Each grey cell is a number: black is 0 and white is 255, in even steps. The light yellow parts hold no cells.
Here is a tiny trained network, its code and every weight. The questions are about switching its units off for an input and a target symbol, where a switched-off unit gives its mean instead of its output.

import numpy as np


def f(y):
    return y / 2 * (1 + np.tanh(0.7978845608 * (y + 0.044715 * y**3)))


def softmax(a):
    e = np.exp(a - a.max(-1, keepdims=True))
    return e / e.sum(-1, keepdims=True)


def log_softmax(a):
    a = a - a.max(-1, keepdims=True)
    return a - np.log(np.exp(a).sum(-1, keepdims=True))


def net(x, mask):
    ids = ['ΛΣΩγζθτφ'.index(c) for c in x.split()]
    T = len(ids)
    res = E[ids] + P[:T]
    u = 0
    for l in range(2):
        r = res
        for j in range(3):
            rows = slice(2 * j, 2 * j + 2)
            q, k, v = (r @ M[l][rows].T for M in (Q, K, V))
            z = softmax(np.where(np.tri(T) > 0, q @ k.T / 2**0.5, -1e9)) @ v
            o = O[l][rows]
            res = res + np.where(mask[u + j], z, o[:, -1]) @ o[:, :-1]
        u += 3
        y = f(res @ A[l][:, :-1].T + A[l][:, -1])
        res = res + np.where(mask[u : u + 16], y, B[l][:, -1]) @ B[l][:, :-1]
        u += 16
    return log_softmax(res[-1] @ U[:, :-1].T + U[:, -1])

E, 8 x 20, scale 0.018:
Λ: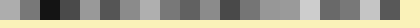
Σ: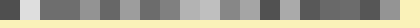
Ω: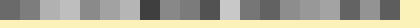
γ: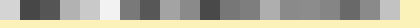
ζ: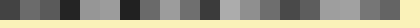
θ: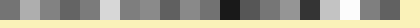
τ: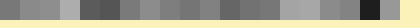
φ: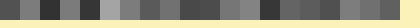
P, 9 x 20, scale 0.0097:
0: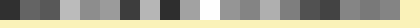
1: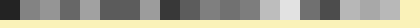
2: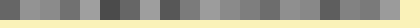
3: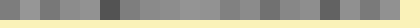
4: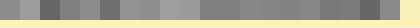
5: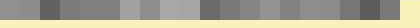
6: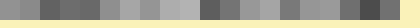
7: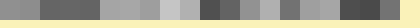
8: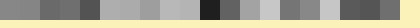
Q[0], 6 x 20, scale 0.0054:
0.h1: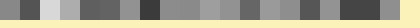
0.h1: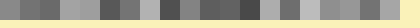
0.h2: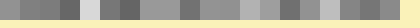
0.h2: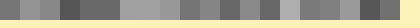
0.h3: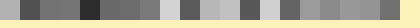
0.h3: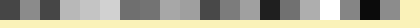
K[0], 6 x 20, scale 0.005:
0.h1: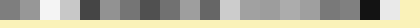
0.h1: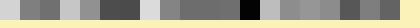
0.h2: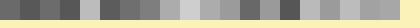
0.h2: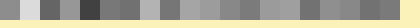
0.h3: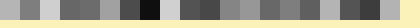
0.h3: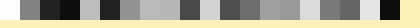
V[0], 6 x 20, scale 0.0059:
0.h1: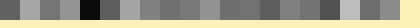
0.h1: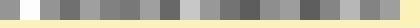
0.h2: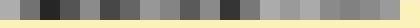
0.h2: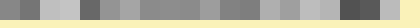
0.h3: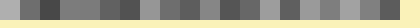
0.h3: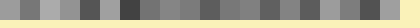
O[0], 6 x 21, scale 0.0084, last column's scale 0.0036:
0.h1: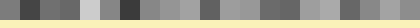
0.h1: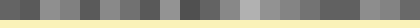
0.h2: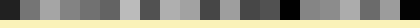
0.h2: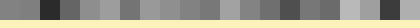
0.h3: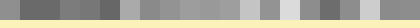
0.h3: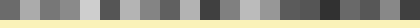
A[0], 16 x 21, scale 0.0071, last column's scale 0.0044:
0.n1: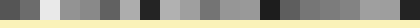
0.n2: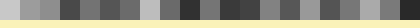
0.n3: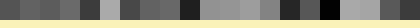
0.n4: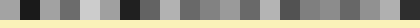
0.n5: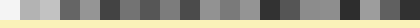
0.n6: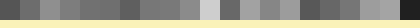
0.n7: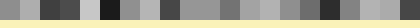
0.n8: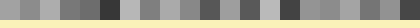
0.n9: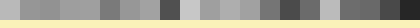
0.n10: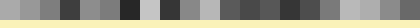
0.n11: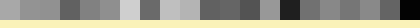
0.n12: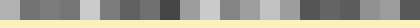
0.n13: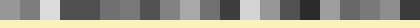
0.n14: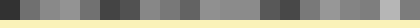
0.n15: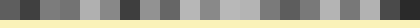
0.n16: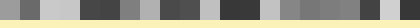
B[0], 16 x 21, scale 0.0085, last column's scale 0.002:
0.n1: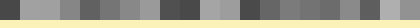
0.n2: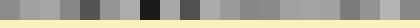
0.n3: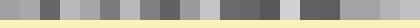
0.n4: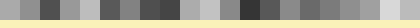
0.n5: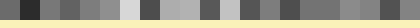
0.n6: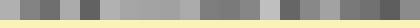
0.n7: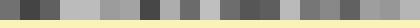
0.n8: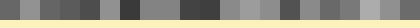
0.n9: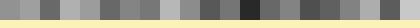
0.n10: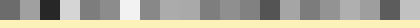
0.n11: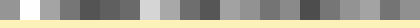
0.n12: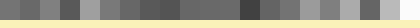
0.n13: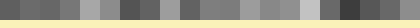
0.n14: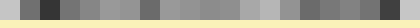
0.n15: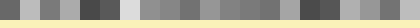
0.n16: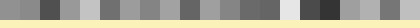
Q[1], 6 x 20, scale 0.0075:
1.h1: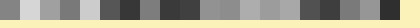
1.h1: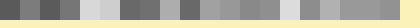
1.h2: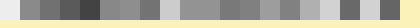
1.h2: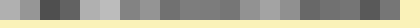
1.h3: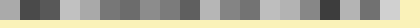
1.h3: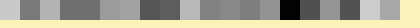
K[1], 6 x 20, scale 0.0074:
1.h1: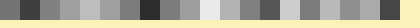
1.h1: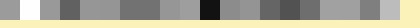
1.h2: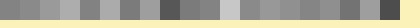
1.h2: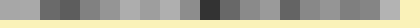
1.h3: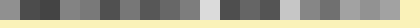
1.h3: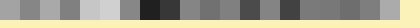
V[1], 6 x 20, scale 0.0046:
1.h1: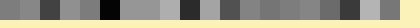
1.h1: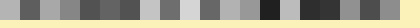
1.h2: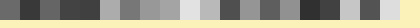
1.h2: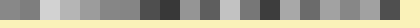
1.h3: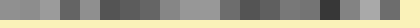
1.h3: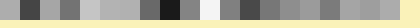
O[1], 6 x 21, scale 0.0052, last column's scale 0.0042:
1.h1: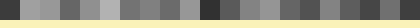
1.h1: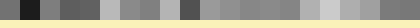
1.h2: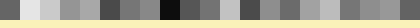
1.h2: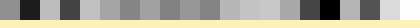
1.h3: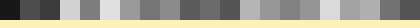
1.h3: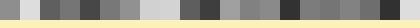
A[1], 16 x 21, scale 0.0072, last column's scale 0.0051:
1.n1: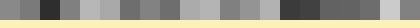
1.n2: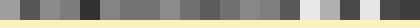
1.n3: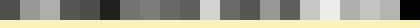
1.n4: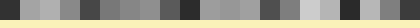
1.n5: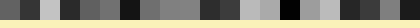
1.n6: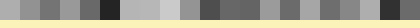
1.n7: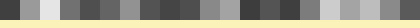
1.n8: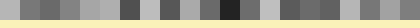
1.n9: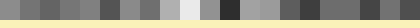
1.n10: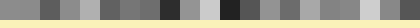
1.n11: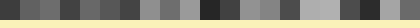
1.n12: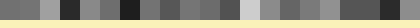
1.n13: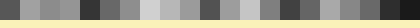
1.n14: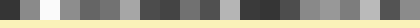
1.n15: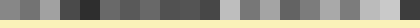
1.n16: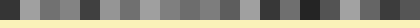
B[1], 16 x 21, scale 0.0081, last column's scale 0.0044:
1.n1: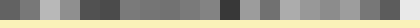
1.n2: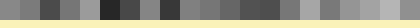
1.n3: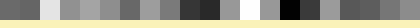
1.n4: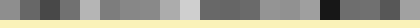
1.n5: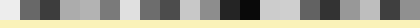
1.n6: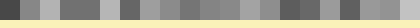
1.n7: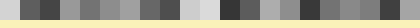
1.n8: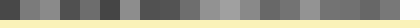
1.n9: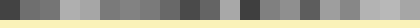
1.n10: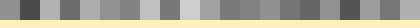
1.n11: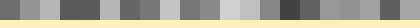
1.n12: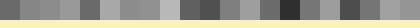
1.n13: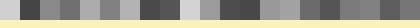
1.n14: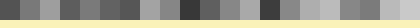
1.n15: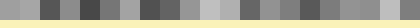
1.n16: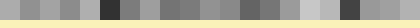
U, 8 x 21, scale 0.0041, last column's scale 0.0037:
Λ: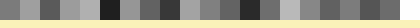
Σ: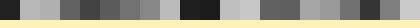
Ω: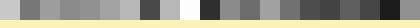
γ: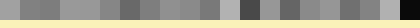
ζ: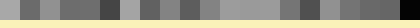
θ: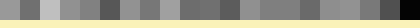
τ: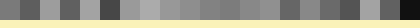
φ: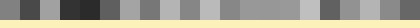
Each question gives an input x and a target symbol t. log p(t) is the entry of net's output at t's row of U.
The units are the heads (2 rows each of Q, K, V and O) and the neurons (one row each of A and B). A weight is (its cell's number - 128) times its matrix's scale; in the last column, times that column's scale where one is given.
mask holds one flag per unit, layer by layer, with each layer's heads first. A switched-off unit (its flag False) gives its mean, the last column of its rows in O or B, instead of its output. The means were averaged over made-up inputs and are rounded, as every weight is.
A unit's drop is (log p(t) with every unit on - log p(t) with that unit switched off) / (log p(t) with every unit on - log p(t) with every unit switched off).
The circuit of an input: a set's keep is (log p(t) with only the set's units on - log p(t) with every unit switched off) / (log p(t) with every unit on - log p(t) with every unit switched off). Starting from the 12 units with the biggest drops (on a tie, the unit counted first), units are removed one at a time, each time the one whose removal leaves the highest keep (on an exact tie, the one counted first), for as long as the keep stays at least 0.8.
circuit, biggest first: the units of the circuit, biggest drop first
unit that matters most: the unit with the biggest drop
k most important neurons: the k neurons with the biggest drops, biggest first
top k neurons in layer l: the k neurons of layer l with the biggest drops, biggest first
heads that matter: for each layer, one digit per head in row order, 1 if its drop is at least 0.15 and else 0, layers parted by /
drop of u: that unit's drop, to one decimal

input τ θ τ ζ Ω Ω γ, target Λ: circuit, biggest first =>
0.n4, 1.n1
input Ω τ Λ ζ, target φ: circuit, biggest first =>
0.h3
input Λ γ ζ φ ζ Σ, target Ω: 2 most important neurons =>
1.n4, 1.n7
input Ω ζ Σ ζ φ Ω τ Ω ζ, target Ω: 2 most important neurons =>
1.n5, 0.n13
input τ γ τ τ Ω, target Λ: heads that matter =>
010 / 010
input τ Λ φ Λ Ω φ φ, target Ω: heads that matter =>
110 / 100
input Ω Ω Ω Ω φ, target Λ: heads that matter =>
001 / 000
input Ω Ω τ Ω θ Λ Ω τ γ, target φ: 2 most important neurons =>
0.n7, 1.n1
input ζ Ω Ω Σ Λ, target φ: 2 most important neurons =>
0.n2, 0.n7
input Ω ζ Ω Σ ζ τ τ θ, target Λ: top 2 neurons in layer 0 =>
0.n10, 0.n11
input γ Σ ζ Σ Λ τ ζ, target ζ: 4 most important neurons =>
1.n7, 1.n3, 0.n7, 1.n15
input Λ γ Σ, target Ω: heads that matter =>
011 / 010
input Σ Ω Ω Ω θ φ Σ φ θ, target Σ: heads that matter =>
110 / 101
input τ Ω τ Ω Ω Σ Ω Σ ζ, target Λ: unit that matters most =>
0.n3
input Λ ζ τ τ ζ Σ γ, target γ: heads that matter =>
011 / 011
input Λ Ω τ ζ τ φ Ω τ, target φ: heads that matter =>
011 / 010
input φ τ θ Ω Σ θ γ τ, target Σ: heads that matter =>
111 / 000
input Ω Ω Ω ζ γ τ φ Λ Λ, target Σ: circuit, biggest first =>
0.h2, 0.n11, 1.n6
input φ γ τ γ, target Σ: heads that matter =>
010 / 001
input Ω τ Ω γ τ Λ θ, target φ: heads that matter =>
001 / 010
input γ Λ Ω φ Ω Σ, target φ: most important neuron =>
0.n7
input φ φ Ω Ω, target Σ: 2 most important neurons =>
1.n14, 0.n5
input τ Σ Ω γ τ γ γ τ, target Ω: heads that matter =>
011 / 100
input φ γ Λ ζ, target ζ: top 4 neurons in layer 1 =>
1.n7, 1.n3, 1.n15, 1.n14
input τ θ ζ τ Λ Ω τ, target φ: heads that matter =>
001 / 010
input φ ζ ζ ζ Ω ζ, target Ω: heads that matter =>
010 / 000
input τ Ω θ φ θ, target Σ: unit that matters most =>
0.h1
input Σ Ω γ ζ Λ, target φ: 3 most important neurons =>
0.n7, 0.n2, 0.n12
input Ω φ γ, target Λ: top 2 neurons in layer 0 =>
0.n12, 0.n4
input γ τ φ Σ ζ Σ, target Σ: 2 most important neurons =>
1.n11, 1.n12
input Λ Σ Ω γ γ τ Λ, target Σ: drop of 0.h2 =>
0.1
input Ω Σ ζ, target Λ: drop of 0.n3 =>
0.1
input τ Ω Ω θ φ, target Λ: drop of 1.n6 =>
0.1
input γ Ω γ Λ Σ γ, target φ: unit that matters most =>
0.h3
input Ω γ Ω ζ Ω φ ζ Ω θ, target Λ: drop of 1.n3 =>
0.0
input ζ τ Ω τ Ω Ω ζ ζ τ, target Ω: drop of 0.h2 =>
-0.2
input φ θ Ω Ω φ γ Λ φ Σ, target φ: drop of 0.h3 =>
1.4
